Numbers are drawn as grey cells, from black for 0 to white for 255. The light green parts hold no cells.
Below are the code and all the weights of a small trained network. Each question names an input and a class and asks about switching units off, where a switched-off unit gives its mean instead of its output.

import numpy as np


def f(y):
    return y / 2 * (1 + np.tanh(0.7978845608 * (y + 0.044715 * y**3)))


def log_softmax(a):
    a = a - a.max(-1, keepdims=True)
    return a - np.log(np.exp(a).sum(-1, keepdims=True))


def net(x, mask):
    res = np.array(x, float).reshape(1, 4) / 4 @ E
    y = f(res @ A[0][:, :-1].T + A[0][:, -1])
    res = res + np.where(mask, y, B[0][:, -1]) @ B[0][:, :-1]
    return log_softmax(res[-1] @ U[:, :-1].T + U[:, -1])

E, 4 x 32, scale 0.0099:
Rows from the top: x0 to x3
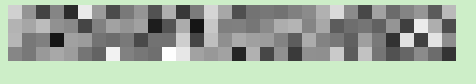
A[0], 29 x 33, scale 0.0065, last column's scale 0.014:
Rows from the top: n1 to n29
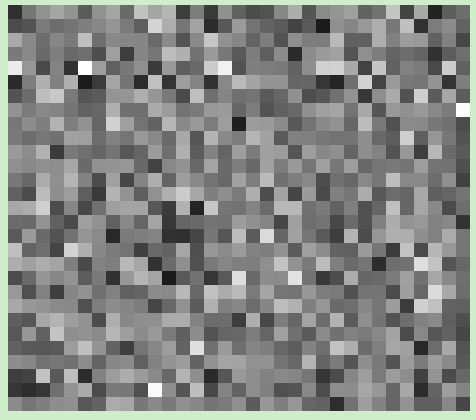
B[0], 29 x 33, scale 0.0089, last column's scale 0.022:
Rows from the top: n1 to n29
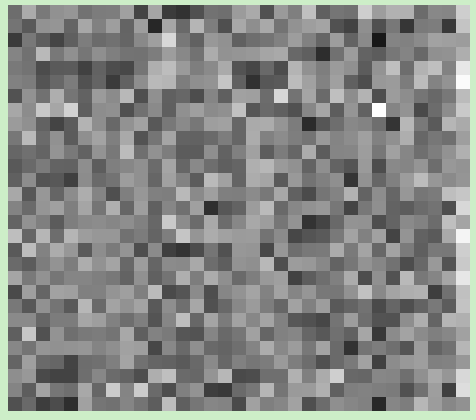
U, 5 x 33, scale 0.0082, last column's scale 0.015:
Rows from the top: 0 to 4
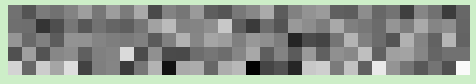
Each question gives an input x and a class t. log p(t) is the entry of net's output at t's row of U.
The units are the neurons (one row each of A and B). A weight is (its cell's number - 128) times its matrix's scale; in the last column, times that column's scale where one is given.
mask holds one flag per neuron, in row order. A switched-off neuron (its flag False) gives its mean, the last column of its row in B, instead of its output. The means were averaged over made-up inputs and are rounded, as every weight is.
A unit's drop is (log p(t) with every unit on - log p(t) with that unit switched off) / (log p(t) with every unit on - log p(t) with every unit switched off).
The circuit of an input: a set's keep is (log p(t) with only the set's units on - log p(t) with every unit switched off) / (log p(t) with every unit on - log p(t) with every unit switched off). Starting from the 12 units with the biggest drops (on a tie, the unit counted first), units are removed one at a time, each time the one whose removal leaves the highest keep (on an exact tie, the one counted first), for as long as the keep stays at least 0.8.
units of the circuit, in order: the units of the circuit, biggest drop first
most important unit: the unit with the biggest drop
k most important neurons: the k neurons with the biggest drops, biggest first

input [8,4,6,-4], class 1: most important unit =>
n5
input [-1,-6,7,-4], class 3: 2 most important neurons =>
(n18, n21)
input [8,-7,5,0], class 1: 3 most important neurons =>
(n5, n3, n15)
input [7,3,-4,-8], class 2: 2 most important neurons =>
(n17, n6)
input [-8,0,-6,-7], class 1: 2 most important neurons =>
(n6, n27)
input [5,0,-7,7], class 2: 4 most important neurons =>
(n9, n23, n4, n18)
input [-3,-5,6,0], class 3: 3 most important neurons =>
(n18, n21, n11)
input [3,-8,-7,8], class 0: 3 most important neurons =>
(n28, n2, n25)
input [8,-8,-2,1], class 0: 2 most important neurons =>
(n28, n25)
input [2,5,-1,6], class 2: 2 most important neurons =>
(n28, n9)
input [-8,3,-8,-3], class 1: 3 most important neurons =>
(n6, n27, n18)
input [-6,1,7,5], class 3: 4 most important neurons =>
(n18, n5, n21, n11)
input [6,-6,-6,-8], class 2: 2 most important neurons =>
(n17, n6)
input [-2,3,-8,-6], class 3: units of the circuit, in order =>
(n1)
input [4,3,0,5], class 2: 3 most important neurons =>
(n6, n27, n9)
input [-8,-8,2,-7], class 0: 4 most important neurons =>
(n28, n2, n5, n25)
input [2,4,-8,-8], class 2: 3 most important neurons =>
(n17, n20, n18)
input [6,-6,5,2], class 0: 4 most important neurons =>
(n28, n6, n25, n27)
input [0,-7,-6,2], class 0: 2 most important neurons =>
(n28, n2)
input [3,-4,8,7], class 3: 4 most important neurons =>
(n18, n21, n17, n20)
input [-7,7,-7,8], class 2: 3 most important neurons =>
(n14, n23, n9)
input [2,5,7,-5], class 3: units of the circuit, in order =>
(n18)
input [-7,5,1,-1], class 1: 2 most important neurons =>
(n6, n27)
